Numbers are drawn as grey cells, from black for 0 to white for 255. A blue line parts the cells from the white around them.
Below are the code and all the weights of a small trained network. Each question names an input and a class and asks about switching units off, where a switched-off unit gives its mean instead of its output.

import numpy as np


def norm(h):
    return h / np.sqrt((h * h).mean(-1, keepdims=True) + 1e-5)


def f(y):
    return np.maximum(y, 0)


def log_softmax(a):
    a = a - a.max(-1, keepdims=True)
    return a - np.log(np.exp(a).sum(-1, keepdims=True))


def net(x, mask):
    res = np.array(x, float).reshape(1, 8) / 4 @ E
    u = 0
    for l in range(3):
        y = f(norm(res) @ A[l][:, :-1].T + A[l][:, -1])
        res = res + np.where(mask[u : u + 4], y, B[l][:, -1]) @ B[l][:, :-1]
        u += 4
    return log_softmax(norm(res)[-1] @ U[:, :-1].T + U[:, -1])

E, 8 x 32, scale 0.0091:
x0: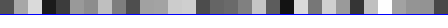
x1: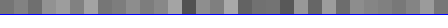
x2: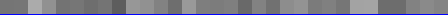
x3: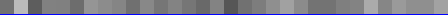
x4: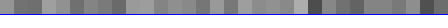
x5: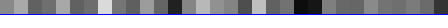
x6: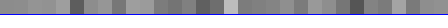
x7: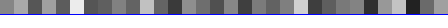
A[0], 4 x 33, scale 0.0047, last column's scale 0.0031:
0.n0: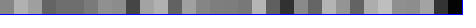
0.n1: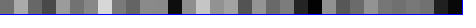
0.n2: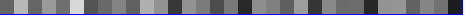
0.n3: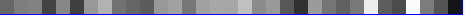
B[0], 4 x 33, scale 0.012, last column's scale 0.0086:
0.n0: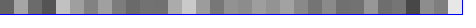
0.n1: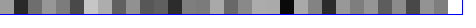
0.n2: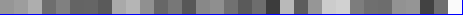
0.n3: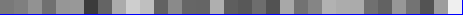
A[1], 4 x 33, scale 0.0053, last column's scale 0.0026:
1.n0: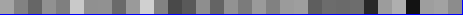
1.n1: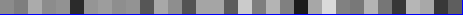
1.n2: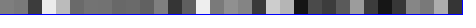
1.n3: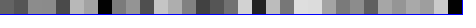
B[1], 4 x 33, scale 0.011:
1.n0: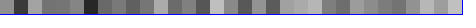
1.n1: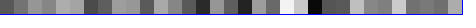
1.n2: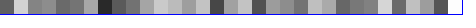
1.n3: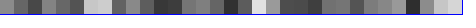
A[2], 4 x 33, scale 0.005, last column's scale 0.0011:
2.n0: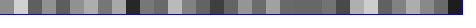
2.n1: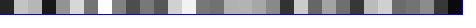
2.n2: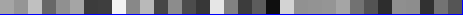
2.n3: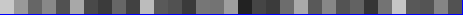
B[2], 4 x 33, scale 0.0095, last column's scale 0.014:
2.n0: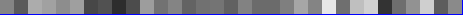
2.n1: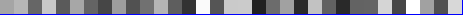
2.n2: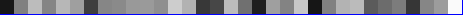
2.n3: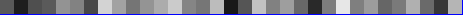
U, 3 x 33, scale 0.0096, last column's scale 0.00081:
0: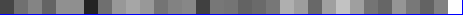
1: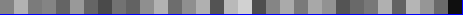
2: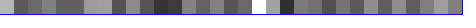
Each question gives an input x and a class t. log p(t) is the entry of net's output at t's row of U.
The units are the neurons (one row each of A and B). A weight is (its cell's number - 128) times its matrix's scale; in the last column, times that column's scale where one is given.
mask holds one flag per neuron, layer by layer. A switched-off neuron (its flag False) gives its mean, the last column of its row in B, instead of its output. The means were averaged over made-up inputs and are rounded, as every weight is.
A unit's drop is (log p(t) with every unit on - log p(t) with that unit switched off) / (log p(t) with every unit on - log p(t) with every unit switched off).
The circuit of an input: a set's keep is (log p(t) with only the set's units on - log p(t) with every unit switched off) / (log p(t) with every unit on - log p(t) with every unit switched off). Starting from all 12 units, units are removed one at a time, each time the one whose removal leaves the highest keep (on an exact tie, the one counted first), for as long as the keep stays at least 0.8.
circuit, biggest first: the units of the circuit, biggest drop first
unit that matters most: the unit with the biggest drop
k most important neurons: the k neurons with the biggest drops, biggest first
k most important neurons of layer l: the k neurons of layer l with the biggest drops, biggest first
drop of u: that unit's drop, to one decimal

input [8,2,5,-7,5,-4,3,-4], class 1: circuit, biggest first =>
[2.n1]
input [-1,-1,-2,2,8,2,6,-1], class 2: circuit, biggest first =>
[2.n2, 0.n1]
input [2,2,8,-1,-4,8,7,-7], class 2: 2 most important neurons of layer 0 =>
[0.n1, 0.n2]
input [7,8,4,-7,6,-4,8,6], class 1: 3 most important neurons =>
[2.n1, 0.n3, 0.n0]
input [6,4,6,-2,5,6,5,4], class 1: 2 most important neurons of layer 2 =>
[2.n1, 2.n3]
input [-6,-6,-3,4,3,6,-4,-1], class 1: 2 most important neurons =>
[1.n2, 1.n3]
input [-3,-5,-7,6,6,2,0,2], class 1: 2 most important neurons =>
[1.n2, 0.n3]
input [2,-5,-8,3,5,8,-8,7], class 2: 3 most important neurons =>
[0.n1, 0.n3, 1.n1]
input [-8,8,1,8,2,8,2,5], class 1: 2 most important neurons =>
[1.n2, 1.n3]
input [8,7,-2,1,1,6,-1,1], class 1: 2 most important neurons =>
[2.n1, 0.n0]
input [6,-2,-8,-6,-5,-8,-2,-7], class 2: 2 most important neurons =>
[1.n3, 0.n2]
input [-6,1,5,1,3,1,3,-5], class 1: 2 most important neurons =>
[1.n2, 0.n2]
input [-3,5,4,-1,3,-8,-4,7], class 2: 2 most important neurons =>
[1.n3, 0.n3]
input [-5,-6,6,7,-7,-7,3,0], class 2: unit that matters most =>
1.n3
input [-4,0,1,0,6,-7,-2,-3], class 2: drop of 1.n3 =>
0.8
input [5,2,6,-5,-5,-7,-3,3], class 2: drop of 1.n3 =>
1.3
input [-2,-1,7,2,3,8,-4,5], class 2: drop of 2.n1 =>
0.0
